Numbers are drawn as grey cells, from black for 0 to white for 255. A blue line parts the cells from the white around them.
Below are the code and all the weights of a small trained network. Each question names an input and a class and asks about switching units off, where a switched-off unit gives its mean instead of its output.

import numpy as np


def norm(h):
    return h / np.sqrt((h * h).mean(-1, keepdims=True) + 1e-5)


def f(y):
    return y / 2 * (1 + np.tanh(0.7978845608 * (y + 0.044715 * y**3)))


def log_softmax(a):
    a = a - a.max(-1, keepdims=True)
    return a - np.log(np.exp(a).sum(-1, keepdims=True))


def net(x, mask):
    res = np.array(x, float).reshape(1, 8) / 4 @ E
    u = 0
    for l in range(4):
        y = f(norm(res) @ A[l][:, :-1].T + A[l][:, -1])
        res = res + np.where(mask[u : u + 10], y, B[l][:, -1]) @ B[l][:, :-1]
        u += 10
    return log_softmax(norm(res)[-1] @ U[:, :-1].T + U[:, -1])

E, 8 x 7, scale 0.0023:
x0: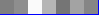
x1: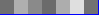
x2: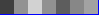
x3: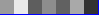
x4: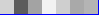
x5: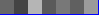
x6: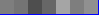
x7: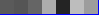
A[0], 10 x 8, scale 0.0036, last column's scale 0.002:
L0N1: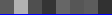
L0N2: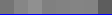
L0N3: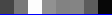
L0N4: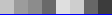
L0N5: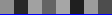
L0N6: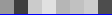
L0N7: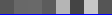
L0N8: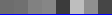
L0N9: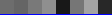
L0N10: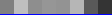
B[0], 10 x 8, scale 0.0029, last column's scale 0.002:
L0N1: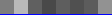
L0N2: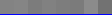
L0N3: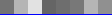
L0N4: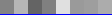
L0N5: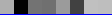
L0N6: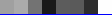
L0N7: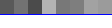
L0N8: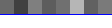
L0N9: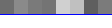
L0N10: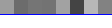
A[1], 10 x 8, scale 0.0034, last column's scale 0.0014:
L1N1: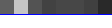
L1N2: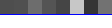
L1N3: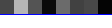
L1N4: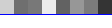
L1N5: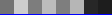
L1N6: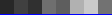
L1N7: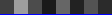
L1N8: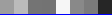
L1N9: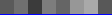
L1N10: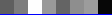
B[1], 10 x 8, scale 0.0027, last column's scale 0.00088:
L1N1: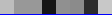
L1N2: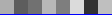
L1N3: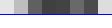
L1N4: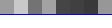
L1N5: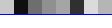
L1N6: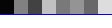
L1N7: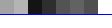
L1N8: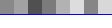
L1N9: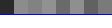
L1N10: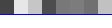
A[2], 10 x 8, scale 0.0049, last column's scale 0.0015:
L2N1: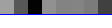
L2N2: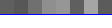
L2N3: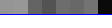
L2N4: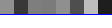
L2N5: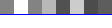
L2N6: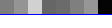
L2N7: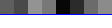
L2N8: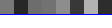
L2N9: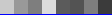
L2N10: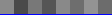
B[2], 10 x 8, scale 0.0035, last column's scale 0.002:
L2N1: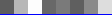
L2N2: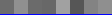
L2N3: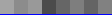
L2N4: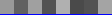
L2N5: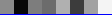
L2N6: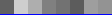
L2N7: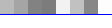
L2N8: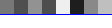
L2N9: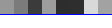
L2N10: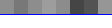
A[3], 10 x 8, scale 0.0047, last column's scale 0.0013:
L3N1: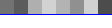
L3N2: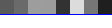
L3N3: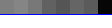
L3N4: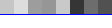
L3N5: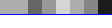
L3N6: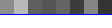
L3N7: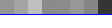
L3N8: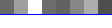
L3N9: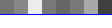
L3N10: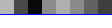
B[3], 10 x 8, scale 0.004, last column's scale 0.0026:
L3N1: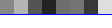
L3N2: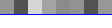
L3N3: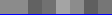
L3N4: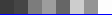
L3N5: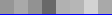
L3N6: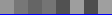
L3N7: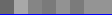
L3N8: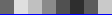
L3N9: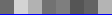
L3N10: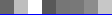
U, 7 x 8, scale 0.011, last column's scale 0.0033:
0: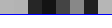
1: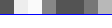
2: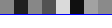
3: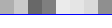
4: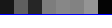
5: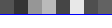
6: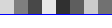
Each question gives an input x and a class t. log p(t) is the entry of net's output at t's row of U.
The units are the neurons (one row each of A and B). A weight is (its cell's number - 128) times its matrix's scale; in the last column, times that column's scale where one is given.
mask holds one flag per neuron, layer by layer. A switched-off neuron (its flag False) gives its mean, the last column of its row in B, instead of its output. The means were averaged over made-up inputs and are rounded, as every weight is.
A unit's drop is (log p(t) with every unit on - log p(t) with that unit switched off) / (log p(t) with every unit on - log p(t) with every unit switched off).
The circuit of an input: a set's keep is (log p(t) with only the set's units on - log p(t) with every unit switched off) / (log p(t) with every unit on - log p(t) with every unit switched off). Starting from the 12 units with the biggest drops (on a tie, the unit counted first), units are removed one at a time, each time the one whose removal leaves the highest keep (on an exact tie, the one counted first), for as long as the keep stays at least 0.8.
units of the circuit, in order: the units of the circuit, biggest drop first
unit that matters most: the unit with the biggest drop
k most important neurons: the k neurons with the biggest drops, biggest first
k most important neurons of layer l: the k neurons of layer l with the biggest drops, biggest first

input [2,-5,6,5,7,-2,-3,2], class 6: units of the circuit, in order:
(L2N9)
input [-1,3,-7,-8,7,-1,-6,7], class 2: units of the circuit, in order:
(L2N8 L0N6)
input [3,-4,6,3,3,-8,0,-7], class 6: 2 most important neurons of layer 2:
(L2N9 L2N7)
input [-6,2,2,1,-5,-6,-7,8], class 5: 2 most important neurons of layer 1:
(L1N2 L1N6)
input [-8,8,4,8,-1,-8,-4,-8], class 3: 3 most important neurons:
(L0N6 L3N5 L0N4)
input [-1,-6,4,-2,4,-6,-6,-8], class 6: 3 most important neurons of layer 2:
(L2N9 L2N5 L2N1)
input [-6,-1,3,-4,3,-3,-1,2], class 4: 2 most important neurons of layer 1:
(L1N6 L1N5)
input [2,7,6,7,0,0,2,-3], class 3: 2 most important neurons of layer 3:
(L3N5 L3N10)
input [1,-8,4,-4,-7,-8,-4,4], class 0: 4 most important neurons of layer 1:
(L1N7 L1N1 L1N3 L1N8)
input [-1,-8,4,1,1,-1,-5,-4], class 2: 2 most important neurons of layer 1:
(L1N3 L1N2)
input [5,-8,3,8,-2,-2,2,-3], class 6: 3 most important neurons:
(L0N6 L3N1 L2N9)
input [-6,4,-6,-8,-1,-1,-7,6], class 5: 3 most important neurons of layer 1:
(L1N6 L1N2 L1N5)
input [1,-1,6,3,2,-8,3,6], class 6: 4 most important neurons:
(L2N9 L1N5 L1N4 L3N4)
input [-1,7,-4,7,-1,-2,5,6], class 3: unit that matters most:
L0N6
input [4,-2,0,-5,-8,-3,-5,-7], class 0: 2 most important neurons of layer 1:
(L1N7 L1N3)
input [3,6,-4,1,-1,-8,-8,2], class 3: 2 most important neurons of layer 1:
(L1N8 L1N3)
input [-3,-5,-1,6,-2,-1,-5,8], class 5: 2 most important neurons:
(L0N6 L3N1)
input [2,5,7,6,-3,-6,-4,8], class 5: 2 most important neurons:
(L2N1 L2N5)
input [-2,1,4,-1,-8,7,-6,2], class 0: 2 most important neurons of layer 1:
(L1N7 L1N3)
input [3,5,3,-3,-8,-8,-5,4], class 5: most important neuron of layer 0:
(L0N6)
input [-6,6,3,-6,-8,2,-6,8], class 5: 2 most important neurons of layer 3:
(L3N2 L3N1)
